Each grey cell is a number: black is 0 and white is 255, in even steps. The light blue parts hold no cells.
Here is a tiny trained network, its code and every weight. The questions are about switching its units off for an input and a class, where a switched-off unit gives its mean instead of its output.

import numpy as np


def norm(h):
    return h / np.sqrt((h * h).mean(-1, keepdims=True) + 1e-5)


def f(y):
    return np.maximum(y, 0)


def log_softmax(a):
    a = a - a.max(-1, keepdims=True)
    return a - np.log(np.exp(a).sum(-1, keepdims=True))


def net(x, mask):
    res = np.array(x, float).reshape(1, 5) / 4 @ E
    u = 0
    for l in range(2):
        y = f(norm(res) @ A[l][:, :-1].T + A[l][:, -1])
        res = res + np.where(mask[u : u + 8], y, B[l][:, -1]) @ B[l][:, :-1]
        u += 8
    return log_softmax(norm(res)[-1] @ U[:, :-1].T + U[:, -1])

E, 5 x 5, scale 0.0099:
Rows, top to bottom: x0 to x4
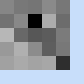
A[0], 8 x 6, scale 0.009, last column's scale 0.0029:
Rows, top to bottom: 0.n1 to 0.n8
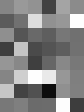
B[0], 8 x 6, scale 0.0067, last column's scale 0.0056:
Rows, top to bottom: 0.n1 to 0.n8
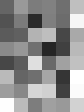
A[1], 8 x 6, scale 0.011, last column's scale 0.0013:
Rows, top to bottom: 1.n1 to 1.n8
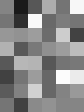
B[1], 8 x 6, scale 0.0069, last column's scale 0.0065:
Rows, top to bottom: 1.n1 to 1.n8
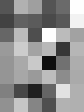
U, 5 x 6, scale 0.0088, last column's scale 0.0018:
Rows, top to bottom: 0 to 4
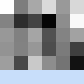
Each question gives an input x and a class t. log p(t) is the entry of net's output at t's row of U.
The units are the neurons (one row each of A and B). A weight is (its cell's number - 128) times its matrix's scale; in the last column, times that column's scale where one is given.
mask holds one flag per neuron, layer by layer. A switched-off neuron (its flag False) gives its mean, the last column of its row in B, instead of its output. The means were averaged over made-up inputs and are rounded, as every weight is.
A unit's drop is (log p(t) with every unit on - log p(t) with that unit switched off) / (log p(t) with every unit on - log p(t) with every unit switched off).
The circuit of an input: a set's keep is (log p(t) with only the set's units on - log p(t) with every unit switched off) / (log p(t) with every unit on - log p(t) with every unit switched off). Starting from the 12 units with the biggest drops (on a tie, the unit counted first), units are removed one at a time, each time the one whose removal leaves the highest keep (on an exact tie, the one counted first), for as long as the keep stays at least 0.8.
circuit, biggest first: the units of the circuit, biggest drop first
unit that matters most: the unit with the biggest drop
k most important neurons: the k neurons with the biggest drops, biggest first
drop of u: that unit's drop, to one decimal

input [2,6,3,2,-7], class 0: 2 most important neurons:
(0.n8; 1.n4)
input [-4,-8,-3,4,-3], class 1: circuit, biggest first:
(1.n7; 1.n2)
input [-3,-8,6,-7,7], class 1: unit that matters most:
1.n2
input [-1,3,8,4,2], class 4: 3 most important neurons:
(0.n7; 0.n5; 0.n8)
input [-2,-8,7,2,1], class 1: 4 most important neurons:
(1.n2; 1.n7; 0.n8; 0.n2)
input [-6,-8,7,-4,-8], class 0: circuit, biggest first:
(0.n8; 1.n3; 1.n6)
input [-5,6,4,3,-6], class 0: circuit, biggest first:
(0.n8; 1.n2; 0.n7)
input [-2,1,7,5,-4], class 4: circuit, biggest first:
(0.n7; 0.n5)
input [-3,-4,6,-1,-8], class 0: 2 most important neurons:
(0.n8; 1.n3)
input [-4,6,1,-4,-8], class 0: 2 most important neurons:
(0.n8; 1.n6)
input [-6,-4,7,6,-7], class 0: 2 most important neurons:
(0.n8; 1.n3)
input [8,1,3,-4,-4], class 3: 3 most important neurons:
(1.n1; 0.n5; 0.n6)
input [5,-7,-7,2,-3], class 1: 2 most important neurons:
(1.n7; 0.n6)
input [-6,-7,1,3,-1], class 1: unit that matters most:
1.n7
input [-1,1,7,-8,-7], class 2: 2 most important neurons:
(1.n1; 0.n3)
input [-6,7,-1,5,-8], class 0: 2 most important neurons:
(0.n8; 0.n2)
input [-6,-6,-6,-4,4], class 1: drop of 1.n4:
0.1
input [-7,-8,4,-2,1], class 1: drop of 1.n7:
0.2
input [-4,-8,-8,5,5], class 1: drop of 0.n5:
-0.1
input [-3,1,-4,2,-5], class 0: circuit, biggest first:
(0.n8)
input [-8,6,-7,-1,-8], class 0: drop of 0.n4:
-0.1
